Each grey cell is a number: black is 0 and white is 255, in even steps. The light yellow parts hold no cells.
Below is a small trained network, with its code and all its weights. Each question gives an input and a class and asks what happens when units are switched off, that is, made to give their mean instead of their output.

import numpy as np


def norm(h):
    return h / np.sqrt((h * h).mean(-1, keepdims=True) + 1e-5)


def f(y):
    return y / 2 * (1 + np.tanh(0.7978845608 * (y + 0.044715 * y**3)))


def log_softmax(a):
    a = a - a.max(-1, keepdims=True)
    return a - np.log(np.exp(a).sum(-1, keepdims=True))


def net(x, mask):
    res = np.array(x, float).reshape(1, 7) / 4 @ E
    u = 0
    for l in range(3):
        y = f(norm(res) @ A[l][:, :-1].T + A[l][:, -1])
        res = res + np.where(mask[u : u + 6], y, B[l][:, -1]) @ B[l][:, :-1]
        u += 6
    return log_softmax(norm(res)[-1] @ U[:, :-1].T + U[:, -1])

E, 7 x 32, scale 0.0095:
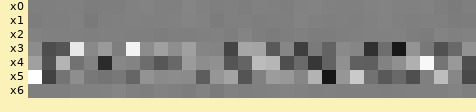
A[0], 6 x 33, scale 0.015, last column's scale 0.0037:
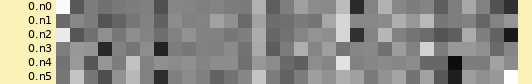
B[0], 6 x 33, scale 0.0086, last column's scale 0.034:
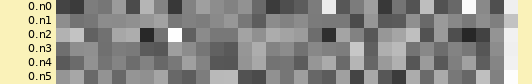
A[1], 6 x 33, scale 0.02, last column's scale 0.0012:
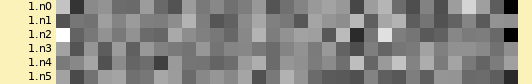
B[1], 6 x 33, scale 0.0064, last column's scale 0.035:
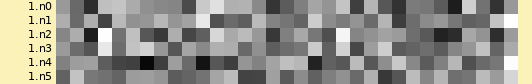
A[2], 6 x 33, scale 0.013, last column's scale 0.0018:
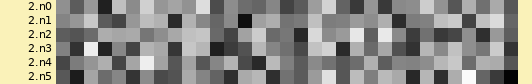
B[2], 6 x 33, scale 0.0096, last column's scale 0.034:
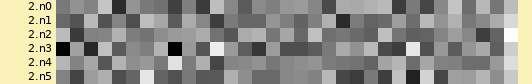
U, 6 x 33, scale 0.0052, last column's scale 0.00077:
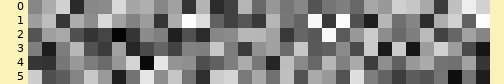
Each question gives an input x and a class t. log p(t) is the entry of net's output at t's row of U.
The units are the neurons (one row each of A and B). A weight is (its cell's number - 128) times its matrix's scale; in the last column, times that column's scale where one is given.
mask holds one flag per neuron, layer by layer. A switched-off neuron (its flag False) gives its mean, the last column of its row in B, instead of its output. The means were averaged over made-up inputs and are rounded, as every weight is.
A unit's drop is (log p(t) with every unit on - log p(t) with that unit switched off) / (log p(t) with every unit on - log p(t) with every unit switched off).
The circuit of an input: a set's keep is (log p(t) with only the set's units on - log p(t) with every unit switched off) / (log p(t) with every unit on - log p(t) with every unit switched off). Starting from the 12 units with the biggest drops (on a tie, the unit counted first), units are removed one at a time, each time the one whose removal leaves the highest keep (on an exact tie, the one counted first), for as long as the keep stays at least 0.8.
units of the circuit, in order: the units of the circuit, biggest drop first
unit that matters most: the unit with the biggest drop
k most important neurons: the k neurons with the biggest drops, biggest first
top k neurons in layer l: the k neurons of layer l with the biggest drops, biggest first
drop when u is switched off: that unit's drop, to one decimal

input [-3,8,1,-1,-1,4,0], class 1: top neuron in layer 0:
(0.n2)
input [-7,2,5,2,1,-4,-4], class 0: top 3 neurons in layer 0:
(0.n0, 0.n4, 0.n3)
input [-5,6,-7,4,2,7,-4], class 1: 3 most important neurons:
(0.n3, 0.n4, 1.n5)
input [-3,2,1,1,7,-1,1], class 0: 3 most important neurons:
(0.n0, 0.n4, 0.n3)
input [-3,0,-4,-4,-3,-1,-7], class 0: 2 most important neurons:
(0.n5, 0.n2)
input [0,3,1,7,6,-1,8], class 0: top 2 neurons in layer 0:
(0.n0, 0.n2)
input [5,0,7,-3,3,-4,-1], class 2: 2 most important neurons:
(1.n4, 0.n0)
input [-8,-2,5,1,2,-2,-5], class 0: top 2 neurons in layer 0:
(0.n0, 0.n3)
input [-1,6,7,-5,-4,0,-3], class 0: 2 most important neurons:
(0.n5, 1.n2)
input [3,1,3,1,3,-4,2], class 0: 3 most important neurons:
(0.n3, 0.n0, 0.n4)
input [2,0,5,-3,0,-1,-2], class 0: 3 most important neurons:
(0.n5, 0.n2, 0.n1)
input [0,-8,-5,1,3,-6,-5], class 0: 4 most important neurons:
(0.n3, 0.n0, 0.n4, 0.n2)
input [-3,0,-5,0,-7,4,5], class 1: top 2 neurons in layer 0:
(0.n5, 0.n3)
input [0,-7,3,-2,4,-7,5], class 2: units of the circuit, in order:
(1.n4)
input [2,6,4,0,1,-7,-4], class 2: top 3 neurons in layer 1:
(1.n1, 1.n5, 1.n3)
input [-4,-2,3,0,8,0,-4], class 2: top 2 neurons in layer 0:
(0.n0, 0.n5)
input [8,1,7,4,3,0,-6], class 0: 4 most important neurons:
(0.n0, 0.n4, 0.n2, 0.n3)
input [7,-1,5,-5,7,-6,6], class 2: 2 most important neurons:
(1.n4, 0.n0)
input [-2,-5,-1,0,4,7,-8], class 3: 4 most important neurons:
(0.n5, 0.n0, 0.n1, 2.n5)
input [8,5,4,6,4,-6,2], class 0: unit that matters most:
0.n4
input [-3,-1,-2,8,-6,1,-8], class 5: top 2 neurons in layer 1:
(1.n2, 1.n4)
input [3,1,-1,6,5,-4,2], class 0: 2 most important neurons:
(0.n0, 0.n4)
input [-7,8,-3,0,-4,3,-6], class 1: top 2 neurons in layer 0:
(0.n5, 0.n3)
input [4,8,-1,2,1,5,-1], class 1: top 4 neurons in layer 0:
(0.n3, 0.n4, 0.n2, 0.n0)
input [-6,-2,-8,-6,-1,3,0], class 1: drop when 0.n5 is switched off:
1.3
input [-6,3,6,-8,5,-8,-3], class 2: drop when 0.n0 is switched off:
0.1
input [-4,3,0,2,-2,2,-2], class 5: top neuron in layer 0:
(0.n2)
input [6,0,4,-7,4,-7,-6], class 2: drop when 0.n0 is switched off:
0.1
